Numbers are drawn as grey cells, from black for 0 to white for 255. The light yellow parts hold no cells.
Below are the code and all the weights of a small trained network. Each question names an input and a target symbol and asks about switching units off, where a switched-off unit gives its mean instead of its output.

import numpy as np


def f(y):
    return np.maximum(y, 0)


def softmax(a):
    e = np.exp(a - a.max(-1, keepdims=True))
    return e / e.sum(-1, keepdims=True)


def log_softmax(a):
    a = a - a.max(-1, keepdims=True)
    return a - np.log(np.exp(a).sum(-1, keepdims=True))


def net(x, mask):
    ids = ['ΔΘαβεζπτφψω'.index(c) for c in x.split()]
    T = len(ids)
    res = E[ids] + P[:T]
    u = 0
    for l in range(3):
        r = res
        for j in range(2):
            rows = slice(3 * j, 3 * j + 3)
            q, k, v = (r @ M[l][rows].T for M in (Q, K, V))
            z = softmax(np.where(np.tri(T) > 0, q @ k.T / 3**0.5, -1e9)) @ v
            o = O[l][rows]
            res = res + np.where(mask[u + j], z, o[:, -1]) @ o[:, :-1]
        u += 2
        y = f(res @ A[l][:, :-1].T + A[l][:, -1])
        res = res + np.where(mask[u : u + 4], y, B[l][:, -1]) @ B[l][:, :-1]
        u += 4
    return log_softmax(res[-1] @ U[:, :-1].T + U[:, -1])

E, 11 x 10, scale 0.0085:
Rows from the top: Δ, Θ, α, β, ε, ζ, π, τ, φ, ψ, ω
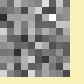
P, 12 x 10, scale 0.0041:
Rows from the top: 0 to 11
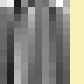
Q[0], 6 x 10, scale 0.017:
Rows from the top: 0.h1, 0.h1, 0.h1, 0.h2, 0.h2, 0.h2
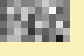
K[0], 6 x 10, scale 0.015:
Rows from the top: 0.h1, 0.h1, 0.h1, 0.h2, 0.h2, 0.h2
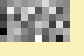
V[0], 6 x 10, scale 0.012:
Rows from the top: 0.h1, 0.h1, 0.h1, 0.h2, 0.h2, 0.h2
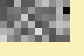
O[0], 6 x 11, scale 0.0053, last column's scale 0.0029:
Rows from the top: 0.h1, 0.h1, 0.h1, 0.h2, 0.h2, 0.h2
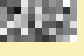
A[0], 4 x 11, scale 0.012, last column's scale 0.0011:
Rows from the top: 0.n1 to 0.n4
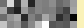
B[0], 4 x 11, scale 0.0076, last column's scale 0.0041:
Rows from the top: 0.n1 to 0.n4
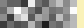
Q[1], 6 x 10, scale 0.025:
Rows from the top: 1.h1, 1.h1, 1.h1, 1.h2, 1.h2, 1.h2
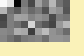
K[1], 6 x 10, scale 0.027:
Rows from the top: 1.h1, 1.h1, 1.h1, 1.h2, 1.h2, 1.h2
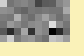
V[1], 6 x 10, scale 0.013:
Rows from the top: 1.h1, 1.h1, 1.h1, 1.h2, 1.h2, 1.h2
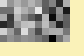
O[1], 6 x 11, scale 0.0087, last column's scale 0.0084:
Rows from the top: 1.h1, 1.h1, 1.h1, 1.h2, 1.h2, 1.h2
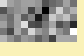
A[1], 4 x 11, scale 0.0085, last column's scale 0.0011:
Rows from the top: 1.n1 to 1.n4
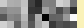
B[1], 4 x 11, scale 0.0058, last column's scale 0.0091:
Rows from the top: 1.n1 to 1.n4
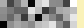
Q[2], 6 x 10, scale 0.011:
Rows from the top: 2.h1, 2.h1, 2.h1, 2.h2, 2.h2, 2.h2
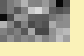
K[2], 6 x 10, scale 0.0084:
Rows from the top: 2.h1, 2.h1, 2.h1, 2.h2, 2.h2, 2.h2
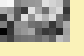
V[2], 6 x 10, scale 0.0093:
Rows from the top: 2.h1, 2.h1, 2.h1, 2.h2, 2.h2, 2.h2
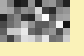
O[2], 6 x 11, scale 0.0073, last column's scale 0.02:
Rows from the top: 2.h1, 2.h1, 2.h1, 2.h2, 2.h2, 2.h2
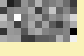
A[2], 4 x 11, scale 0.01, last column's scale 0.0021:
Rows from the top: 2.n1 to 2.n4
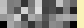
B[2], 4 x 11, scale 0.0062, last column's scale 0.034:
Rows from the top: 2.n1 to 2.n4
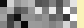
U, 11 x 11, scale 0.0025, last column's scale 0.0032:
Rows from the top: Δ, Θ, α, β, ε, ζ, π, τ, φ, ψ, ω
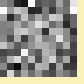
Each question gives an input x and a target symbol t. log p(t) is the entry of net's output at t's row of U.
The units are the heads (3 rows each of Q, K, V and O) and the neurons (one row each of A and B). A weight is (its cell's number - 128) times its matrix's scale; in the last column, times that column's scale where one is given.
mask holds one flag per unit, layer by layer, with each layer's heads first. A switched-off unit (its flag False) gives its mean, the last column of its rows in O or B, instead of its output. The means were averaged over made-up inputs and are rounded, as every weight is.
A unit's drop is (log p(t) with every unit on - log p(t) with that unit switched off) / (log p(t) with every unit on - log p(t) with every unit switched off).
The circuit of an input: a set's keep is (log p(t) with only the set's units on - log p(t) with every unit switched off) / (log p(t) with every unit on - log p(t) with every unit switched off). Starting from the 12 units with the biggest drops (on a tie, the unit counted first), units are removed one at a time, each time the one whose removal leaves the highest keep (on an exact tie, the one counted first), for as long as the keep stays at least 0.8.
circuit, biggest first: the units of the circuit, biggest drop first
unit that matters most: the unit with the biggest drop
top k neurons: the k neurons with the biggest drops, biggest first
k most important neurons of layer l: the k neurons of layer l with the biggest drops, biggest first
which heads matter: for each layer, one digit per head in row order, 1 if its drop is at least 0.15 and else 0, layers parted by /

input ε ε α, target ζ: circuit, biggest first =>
[2.h2; 1.h1; 2.n4; 0.h1]
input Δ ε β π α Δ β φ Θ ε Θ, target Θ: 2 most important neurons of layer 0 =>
[0.n1; 0.n4]
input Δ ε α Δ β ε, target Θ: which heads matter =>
11 / 11 / 01
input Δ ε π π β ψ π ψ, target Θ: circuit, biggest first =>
[1.h2]
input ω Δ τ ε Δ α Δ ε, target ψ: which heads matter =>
11 / 11 / 10
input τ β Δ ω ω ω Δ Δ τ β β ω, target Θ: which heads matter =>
10 / 01 / 00
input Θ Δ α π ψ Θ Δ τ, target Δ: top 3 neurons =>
[2.n4; 0.n2; 1.n1]
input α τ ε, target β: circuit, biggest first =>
[1.h1; 1.n4; 0.n1]
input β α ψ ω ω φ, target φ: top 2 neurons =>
[2.n3; 1.n4]
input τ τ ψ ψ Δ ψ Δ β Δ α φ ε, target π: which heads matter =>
10 / 11 / 11
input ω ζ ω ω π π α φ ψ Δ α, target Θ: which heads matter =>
01 / 01 / 00
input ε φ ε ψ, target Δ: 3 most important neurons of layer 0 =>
[0.n1; 0.n2; 0.n3]
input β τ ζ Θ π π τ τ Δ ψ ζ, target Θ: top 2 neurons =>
[0.n3; 0.n4]
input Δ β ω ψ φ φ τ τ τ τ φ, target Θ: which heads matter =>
10 / 01 / 00
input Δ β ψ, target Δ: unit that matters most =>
0.n2
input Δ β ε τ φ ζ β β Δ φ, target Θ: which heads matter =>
11 / 01 / 00
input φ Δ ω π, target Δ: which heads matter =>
00 / 01 / 00
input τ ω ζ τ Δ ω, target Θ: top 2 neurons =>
[0.n2; 0.n3]
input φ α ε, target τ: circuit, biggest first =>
[1.h1; 2.h1; 1.h2]
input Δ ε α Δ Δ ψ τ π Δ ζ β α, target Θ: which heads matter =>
11 / 01 / 00
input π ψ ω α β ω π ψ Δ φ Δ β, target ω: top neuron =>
[2.n1]
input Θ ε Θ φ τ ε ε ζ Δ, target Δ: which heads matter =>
01 / 01 / 00
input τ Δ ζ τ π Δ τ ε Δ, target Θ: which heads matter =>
10 / 01 / 00
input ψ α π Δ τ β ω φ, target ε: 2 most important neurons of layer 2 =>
[2.n1; 2.n2]
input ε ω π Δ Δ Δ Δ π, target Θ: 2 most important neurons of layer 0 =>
[0.n2; 0.n4]
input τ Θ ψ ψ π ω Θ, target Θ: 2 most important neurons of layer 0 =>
[0.n2; 0.n4]
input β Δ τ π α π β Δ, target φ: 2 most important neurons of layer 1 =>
[1.n4; 1.n3]
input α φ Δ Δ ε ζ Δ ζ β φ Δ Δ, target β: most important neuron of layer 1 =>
[1.n4]
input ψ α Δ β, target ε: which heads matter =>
11 / 11 / 11
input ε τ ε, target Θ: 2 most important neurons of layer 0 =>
[0.n3; 0.n1]
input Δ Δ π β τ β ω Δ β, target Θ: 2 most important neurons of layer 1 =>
[1.n1; 1.n3]
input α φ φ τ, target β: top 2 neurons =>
[1.n4; 0.n2]
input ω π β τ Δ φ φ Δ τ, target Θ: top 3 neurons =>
[0.n2; 0.n4; 1.n1]
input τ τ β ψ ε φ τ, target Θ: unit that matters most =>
0.h1
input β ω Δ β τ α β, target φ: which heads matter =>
11 / 11 / 10
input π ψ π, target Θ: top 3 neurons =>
[0.n2; 1.n1; 0.n1]
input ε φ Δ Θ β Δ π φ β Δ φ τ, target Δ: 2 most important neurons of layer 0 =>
[0.n1; 0.n3]
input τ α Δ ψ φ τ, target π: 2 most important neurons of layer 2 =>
[2.n2; 2.n3]
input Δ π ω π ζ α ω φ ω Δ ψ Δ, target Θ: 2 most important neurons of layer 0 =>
[0.n1; 0.n4]
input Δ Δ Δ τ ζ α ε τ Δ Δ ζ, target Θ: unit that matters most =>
1.h2
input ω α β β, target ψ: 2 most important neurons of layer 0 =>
[0.n2; 0.n1]
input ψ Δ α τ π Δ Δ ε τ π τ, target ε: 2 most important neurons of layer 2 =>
[2.n1; 2.n2]
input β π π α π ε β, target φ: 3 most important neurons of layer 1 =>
[1.n4; 1.n3; 1.n1]
